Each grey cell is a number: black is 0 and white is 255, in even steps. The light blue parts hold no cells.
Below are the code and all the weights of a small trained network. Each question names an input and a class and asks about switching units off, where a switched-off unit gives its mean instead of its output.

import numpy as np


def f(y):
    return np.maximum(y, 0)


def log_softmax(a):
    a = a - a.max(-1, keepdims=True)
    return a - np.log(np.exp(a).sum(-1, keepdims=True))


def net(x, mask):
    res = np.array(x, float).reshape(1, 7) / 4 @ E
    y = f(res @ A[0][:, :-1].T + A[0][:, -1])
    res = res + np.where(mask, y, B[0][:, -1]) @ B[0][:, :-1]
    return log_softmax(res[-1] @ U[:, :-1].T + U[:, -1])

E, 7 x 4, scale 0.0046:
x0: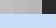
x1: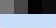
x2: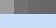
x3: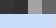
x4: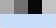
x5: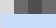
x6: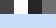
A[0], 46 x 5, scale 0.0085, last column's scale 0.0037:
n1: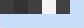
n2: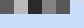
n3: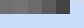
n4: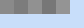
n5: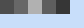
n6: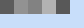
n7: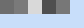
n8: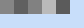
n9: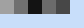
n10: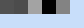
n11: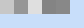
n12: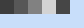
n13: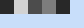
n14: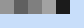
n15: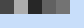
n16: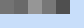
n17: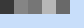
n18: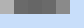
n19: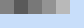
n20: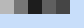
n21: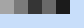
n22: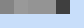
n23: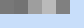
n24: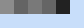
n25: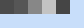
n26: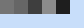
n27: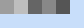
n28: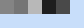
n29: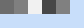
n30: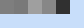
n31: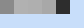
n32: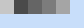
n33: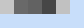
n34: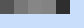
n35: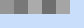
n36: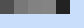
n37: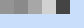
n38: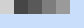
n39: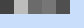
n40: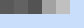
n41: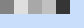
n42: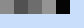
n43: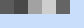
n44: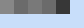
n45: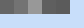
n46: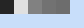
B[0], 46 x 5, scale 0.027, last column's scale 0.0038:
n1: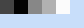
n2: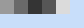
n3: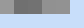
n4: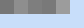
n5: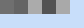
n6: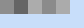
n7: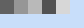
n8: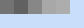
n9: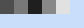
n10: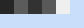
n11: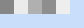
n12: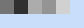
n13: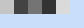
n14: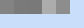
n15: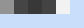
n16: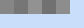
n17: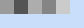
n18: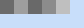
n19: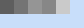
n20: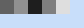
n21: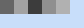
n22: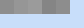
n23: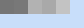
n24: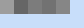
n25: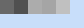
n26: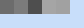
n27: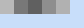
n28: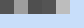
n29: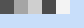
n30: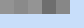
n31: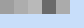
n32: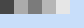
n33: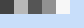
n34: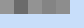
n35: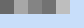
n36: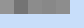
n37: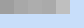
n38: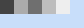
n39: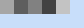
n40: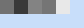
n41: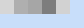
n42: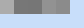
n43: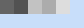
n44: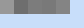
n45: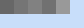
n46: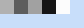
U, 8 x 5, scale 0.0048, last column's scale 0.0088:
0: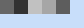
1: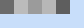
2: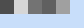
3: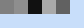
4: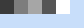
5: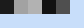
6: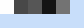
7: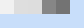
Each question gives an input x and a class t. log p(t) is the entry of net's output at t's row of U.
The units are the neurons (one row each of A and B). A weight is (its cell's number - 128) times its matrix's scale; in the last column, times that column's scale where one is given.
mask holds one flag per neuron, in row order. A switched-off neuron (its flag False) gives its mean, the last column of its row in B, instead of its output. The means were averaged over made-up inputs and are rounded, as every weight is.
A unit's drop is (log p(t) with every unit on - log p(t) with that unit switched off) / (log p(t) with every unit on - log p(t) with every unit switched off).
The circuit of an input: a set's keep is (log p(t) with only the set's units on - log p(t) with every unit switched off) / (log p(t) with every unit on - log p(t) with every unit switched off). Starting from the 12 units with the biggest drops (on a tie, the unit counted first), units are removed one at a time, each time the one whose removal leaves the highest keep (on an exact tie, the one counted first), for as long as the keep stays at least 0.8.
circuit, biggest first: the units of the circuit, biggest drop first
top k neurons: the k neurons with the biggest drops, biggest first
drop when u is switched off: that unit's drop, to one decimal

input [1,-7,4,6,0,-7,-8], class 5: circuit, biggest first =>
[n29]
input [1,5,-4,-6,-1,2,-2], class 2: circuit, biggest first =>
[n1, n33]
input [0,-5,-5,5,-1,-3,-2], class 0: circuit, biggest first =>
[n43, n12]
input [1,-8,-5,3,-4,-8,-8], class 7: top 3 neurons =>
[n11, n37, n41]
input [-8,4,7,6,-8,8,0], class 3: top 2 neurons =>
[n46, n29]
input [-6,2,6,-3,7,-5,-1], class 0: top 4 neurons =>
[n1, n40, n12, n10]
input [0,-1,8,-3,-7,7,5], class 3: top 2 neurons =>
[n29, n7]
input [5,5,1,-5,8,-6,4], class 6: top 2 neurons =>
[n13, n15]
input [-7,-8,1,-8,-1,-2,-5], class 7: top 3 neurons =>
[n41, n11, n37]
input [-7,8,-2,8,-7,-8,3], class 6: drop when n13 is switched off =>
0.4
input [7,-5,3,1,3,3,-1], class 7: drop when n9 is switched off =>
0.1
